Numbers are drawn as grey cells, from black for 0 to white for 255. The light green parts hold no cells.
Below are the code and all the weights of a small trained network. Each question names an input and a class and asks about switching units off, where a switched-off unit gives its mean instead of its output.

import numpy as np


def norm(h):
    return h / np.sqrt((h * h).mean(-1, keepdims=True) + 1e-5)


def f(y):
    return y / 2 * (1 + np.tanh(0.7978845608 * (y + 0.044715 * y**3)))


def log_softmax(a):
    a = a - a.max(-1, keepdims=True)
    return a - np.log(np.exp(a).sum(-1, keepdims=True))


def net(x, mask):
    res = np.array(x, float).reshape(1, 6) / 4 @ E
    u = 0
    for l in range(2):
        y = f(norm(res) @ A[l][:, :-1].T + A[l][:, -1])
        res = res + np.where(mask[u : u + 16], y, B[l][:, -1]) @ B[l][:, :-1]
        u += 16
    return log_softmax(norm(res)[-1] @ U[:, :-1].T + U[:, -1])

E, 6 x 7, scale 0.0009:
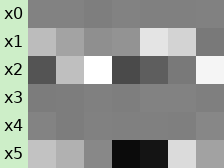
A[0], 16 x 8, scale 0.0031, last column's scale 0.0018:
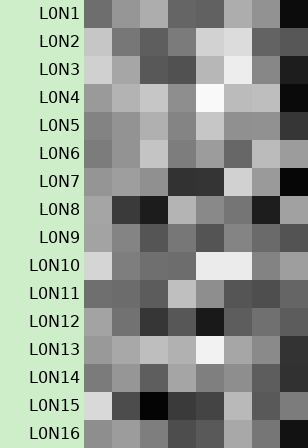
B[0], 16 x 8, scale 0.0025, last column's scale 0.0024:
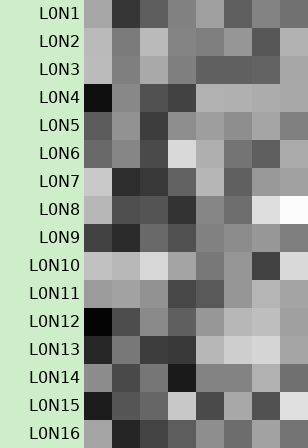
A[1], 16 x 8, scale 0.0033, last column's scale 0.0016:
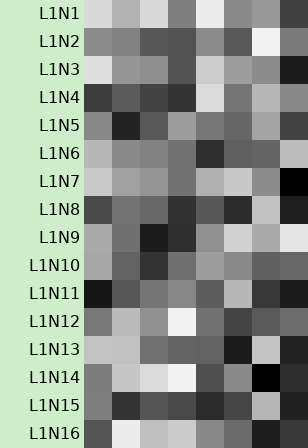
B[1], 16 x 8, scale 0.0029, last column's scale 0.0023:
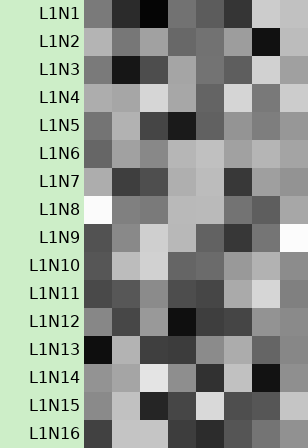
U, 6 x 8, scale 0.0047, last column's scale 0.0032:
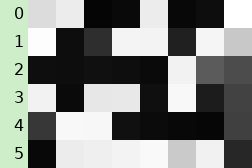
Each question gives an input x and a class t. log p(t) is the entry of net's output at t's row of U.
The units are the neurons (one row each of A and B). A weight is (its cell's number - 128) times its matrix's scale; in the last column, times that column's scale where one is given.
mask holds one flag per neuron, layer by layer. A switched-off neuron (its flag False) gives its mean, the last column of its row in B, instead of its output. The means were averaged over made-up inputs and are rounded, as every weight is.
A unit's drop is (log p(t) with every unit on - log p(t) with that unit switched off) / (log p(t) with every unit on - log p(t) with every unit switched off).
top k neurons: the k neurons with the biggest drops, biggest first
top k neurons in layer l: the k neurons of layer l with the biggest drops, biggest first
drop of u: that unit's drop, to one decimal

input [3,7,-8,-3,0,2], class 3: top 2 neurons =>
(L0N15 L0N10)
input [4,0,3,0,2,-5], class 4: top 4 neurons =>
(L0N8 L0N12 L1N16 L1N12)
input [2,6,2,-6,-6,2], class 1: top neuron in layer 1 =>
(L1N1)
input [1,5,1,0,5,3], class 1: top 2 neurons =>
(L0N7 L1N1)
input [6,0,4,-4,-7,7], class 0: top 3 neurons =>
(L0N7 L1N15 L0N10)
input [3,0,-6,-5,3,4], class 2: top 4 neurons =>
(L0N15 L0N12 L0N8 L0N9)
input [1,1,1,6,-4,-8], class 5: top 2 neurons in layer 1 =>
(L1N4 L1N15)
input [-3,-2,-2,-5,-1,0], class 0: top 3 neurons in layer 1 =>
(L1N15 L1N8 L1N14)
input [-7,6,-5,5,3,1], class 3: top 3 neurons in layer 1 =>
(L1N14 L1N15 L1N8)
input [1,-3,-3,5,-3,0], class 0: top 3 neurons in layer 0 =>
(L0N8 L0N13 L0N4)
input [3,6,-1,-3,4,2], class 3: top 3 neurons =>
(L0N10 L1N14 L0N8)
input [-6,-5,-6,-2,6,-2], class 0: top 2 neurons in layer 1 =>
(L1N15 L1N8)
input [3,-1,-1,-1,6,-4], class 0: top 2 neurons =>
(L0N10 L1N13)
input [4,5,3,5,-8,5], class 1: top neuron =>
(L0N7)
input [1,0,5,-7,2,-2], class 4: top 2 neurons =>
(L0N8 L0N12)
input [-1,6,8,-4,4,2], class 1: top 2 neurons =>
(L0N15 L1N1)
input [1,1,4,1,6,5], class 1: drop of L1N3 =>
0.2
